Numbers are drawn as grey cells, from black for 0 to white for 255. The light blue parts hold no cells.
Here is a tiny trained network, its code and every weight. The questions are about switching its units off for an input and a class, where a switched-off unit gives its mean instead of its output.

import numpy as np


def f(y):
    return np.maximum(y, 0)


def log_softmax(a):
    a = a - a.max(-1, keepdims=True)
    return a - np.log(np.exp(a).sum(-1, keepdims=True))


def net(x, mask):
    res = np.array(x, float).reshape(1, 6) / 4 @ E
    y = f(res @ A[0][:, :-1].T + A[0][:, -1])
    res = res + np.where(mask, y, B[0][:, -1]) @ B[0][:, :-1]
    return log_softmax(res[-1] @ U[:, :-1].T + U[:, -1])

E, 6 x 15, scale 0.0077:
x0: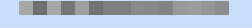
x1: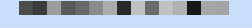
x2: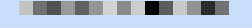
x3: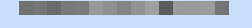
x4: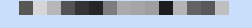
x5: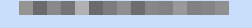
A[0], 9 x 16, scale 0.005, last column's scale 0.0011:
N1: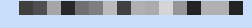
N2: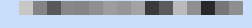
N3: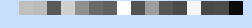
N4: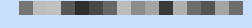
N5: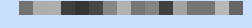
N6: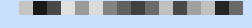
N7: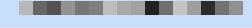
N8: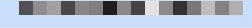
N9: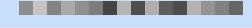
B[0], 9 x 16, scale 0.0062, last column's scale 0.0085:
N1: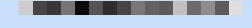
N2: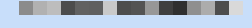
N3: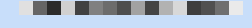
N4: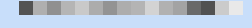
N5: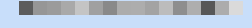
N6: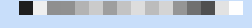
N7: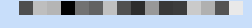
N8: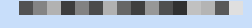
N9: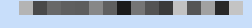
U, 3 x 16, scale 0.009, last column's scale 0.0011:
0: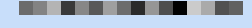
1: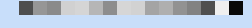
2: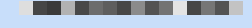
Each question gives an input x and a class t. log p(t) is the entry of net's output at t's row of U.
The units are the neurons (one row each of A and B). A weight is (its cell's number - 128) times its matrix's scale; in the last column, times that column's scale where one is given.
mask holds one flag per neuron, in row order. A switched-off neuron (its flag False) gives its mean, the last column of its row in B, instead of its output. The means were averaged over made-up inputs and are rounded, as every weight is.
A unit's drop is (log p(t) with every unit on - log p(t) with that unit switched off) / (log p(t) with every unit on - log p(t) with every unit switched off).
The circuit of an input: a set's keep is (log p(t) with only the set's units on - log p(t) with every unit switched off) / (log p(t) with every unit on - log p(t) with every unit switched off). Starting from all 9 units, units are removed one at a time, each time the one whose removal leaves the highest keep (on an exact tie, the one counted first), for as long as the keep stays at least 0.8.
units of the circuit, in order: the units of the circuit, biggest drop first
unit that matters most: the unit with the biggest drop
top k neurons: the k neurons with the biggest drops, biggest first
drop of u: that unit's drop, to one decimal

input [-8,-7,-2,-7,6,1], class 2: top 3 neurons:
[N9; N3; N6]
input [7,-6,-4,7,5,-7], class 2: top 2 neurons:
[N9; N3]
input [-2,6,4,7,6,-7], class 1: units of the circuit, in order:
[N4]
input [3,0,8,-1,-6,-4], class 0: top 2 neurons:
[N7; N2]
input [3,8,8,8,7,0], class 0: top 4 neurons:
[N7; N2; N3; N6]
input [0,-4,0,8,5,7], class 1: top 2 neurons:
[N4; N1]
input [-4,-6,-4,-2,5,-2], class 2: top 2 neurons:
[N9; N3]
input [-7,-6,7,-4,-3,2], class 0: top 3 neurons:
[N7; N2; N1]
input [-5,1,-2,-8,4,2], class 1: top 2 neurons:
[N7; N2]
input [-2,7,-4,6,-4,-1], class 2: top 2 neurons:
[N1; N7]
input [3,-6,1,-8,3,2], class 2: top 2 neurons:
[N3; N6]
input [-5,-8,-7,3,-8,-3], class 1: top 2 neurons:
[N6; N3]
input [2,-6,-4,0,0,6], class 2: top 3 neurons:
[N3; N7; N9]
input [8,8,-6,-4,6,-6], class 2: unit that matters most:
N1
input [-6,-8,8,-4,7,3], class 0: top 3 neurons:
[N7; N2; N6]
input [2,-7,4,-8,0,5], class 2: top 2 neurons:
[N3; N8]
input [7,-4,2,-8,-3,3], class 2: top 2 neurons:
[N3; N4]
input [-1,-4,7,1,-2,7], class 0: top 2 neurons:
[N7; N2]
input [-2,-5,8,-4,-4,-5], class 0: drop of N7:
1.1
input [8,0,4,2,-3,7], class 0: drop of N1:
0.0
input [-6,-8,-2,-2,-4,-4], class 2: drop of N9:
0.1
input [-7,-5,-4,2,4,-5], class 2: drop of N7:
0.4
